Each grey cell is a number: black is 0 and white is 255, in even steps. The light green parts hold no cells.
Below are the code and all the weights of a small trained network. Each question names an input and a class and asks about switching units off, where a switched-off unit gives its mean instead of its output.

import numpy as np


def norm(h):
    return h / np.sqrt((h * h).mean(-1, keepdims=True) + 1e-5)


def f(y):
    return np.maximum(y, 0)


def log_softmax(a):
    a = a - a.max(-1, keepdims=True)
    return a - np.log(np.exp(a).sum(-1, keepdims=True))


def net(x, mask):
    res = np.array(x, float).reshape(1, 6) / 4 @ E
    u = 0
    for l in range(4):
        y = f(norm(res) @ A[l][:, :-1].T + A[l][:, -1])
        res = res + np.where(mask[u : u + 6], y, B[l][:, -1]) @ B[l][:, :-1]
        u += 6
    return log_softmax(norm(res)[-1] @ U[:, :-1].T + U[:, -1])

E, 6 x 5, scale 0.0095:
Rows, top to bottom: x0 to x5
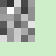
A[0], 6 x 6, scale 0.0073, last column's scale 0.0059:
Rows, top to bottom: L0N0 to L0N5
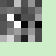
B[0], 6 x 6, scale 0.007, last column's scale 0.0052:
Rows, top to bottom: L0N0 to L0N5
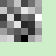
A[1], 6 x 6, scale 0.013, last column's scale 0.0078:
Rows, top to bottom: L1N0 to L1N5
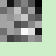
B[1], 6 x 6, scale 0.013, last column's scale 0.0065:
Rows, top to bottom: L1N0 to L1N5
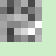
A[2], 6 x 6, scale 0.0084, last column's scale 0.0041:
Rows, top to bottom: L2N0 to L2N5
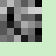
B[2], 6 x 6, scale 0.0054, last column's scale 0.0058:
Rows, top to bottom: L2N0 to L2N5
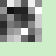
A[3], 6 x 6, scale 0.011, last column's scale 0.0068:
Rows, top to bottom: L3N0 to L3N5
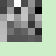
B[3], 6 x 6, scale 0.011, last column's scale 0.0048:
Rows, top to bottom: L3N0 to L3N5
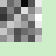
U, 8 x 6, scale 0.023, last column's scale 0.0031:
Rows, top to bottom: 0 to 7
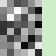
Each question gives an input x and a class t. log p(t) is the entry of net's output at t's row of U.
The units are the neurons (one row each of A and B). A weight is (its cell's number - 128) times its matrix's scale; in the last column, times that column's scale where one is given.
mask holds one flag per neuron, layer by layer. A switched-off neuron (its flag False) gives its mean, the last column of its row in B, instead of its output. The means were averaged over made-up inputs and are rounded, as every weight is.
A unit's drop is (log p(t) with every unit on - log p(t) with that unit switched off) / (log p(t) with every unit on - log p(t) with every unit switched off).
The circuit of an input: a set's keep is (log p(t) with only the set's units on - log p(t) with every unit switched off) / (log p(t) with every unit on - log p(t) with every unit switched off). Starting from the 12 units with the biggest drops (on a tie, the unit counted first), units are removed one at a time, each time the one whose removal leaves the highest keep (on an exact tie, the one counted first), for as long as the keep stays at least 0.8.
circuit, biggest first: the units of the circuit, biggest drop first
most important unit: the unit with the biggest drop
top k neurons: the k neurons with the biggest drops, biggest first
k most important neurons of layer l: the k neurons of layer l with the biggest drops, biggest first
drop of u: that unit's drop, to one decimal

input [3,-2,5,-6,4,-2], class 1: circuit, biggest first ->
(L3N3)
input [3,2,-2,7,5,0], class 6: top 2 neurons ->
(L3N0 L1N1)
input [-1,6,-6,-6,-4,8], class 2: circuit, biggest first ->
(L0N5 L1N3 L3N0)
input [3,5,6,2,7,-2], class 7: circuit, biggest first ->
(L1N4 L0N3)
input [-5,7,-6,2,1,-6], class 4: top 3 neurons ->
(L0N2 L3N1 L3N0)
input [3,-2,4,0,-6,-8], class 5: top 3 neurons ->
(L1N5 L1N0 L0N2)
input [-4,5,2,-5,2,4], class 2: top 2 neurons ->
(L0N5 L1N0)
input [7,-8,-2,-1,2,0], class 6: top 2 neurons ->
(L0N0 L3N0)
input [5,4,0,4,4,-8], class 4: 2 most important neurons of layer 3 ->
(L3N1 L3N2)
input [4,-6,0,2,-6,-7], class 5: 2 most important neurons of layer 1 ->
(L1N0 L1N5)
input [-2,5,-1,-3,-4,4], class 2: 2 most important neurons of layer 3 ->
(L3N0 L3N2)
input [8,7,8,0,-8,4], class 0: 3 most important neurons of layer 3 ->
(L3N2 L3N3 L3N4)
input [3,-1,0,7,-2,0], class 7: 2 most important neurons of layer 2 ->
(L2N2 L2N5)
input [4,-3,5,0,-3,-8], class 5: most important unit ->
L0N2
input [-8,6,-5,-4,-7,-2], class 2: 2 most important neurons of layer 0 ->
(L0N2 L0N5)
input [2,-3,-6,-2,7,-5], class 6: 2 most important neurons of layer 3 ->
(L3N0 L3N1)
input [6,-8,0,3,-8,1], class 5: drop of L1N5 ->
0.2
